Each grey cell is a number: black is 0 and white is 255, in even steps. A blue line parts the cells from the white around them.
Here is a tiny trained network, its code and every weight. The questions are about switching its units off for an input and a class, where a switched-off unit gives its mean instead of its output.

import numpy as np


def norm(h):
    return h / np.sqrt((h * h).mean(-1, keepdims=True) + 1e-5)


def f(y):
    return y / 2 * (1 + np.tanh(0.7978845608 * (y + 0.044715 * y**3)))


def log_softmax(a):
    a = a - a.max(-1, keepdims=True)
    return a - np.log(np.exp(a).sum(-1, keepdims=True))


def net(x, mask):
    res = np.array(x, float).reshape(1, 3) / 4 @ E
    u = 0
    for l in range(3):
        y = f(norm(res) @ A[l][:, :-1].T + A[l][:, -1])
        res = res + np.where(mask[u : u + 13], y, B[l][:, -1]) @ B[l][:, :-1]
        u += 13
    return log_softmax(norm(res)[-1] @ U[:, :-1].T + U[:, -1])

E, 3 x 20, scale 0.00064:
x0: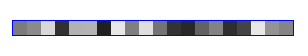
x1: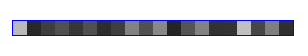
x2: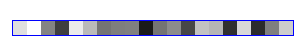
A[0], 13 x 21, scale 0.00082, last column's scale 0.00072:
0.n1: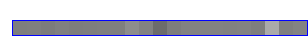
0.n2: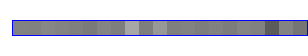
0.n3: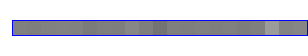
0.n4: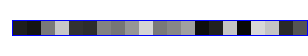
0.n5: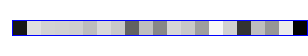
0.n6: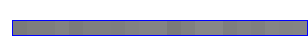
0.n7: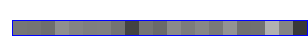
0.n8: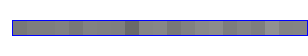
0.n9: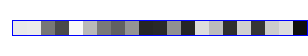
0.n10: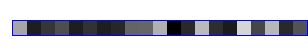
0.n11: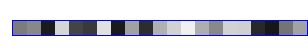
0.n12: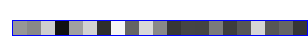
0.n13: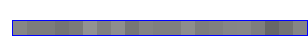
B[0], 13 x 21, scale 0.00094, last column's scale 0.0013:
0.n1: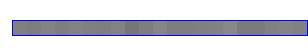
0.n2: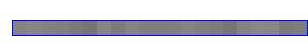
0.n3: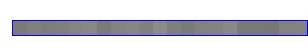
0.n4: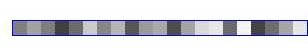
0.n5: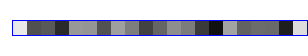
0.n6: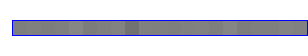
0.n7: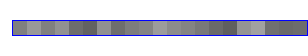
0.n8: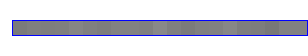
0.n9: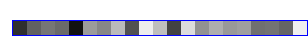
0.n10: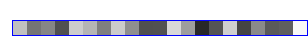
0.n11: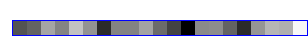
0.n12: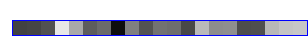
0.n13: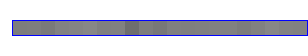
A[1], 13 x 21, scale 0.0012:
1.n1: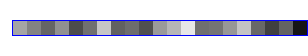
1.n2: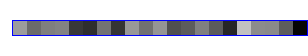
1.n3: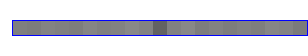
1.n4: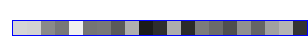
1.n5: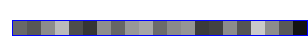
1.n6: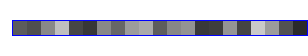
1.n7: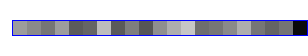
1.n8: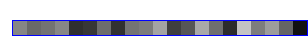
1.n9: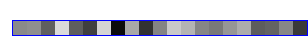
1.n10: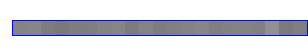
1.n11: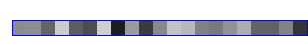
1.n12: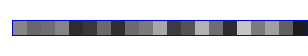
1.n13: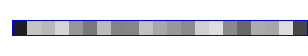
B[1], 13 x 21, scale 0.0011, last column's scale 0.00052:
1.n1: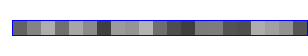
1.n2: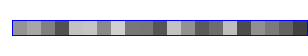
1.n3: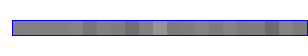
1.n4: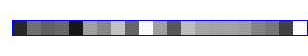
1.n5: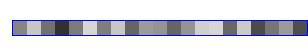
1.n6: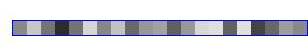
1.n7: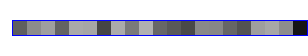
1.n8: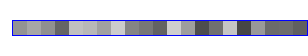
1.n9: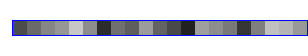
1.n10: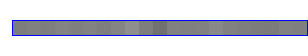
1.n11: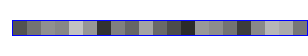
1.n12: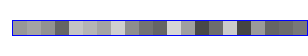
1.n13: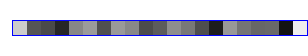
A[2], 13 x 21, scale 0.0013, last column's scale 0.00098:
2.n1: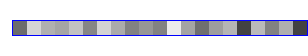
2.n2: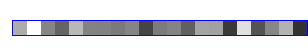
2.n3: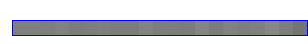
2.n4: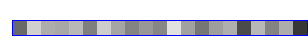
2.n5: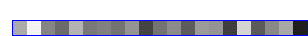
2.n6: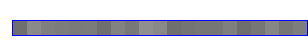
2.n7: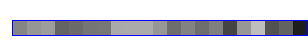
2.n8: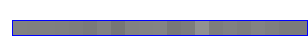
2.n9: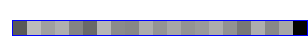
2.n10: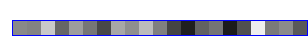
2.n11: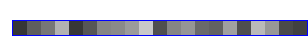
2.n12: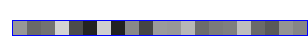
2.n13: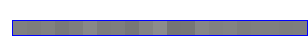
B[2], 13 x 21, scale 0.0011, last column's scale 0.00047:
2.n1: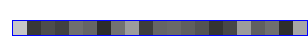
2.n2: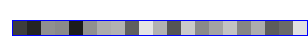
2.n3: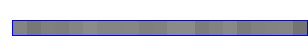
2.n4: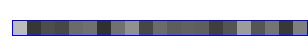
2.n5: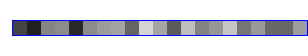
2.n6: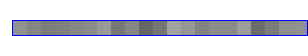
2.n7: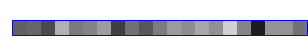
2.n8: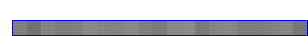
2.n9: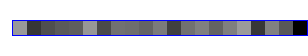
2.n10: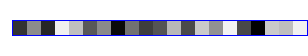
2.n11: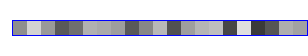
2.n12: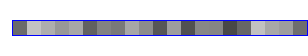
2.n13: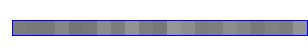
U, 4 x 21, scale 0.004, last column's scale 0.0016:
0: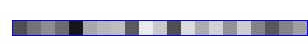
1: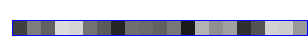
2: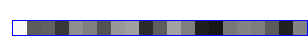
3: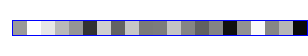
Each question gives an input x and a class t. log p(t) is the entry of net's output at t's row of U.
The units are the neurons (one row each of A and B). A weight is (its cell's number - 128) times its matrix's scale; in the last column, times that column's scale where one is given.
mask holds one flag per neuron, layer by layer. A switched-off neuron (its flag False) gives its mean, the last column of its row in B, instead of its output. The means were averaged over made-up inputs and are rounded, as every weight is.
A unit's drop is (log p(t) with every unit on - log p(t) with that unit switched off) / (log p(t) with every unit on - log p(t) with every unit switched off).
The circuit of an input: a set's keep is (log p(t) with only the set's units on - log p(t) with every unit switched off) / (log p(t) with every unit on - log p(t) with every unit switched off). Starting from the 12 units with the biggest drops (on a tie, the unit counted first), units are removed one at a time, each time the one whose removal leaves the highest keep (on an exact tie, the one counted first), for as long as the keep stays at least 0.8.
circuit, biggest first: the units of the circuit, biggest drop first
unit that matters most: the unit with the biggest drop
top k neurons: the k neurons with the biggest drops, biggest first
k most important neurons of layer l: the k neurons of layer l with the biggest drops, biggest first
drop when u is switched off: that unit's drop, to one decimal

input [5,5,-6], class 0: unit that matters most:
0.n11
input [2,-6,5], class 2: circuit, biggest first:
(2.n1 2.n4)
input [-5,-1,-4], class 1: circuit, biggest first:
(0.n9 1.n9)
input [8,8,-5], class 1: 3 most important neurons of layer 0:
(0.n5 0.n12 0.n9)
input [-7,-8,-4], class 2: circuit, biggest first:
(2.n1 2.n4 0.n5)
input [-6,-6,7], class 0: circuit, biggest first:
(2.n2 2.n5)
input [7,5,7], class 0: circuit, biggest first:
(2.n2 2.n5 0.n5)
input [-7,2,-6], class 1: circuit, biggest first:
(1.n9 1.n11)
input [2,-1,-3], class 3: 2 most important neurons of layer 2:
(2.n12 2.n2)
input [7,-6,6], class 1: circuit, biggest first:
(2.n10 0.n12)
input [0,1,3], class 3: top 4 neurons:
(0.n4 0.n9 1.n6 2.n12)
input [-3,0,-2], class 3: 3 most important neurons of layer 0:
(0.n11 0.n4 0.n12)
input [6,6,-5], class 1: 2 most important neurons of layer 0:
(0.n9 0.n5)
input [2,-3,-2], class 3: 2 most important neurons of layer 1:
(1.n12 1.n8)
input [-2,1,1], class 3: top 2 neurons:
(0.n11 2.n12)
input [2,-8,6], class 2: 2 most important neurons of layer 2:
(2.n1 2.n4)
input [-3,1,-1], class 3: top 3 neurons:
(0.n11 0.n12 2.n10)
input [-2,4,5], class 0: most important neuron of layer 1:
(1.n13)
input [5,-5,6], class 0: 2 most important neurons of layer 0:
(0.n11 0.n10)
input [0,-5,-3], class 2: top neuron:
(0.n9)
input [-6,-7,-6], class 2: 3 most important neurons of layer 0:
(0.n9 0.n12 0.n5)
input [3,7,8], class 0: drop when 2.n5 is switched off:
0.1
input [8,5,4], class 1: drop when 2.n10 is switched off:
0.6
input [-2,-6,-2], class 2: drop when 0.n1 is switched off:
0.0
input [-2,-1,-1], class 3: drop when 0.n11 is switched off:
1.2
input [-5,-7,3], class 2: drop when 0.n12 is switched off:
0.2
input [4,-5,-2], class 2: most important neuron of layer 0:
(0.n11)
